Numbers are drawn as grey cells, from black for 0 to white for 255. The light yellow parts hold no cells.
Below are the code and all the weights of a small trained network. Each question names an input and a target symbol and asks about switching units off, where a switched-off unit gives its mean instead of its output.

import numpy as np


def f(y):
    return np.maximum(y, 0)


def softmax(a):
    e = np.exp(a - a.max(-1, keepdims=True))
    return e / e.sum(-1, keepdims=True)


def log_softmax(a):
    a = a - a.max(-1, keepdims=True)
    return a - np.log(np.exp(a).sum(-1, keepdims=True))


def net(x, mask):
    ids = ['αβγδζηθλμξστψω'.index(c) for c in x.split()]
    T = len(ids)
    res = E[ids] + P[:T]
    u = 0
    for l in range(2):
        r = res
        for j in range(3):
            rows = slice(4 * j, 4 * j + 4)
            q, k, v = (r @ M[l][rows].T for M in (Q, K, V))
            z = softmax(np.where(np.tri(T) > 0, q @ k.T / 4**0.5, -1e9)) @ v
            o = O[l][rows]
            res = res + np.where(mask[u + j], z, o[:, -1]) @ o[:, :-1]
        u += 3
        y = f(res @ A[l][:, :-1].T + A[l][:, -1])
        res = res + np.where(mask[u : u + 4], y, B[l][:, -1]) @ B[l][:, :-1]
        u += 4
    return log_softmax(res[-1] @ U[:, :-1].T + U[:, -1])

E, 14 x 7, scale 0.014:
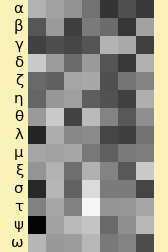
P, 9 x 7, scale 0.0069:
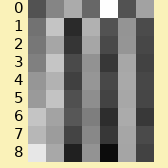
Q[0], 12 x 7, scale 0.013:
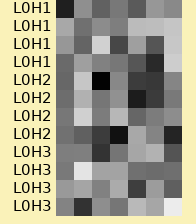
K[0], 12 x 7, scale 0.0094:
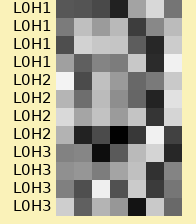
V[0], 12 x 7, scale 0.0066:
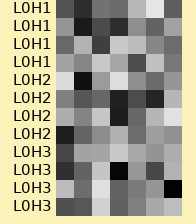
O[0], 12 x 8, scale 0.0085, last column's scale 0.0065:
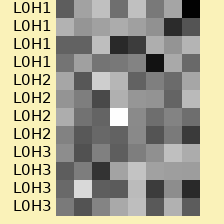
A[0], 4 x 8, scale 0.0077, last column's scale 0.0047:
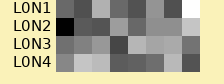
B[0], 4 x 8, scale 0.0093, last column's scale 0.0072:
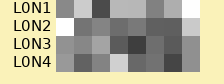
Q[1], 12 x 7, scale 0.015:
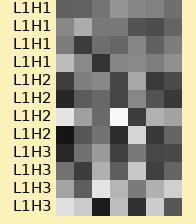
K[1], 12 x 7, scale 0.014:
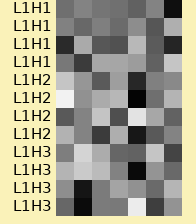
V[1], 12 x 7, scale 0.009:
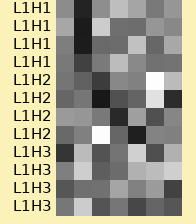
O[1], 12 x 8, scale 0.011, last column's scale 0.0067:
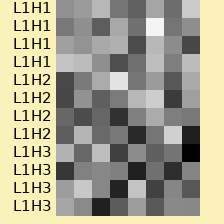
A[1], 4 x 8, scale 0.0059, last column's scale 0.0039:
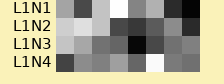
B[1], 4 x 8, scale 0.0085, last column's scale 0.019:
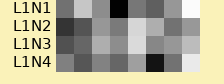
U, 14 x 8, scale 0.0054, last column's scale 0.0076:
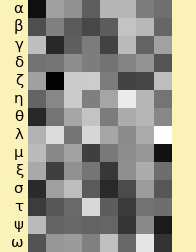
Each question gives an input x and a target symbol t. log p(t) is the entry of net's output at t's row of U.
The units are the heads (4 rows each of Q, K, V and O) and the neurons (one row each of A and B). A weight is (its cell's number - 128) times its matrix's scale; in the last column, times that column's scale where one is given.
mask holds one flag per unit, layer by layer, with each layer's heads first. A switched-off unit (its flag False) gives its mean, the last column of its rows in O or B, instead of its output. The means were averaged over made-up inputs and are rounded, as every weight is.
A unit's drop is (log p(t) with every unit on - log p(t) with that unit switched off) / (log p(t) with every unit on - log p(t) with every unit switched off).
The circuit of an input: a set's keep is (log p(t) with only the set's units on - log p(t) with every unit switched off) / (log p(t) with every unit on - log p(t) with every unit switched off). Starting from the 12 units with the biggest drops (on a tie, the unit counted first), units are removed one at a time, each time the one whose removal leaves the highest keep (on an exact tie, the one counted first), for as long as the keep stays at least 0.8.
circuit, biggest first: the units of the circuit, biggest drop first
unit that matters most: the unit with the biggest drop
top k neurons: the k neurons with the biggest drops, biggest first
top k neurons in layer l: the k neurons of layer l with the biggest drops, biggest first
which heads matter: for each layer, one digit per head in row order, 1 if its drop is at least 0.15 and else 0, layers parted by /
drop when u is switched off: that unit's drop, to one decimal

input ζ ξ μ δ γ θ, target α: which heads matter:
000 / 010
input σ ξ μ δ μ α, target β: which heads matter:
110 / 010
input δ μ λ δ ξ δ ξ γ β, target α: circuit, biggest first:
[L1H2]
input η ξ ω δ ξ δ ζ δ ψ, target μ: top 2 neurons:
[L1N1, L0N2]
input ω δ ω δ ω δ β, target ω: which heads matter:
111 / 010
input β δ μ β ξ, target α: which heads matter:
111 / 010
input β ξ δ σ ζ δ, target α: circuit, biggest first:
[L1H2, L1N1, L0H3, L0H2]
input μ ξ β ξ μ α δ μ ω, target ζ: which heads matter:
101 / 111
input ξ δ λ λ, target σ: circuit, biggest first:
[L1N1, L1H3, L0H3, L1H2]
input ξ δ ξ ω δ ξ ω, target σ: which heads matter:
001 / 011
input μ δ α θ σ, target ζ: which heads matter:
101 / 011
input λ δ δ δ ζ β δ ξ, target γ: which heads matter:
010 / 010
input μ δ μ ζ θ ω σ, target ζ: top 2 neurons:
[L1N1, L0N2]
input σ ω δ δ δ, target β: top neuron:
[L0N3]
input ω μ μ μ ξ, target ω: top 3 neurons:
[L1N3, L0N4, L1N2]
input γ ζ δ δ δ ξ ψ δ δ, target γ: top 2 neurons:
[L0N3, L1N1]
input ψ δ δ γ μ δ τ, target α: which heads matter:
000 / 011
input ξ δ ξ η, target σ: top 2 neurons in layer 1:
[L1N1, L1N4]
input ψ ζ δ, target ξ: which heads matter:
011 / 011
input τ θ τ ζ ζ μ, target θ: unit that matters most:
L1H2
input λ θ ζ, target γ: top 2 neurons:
[L0N2, L1N1]
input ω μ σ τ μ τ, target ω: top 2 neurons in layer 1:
[L1N3, L1N2]
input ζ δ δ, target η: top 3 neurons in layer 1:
[L1N2, L1N3, L1N4]
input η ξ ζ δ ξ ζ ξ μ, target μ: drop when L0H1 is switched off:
0.2
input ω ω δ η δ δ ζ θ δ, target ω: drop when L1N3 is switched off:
0.5
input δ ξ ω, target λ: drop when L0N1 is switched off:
0.2
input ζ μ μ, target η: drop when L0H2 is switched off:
0.1
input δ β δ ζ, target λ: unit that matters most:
L0N1
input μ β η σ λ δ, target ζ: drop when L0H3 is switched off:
0.5
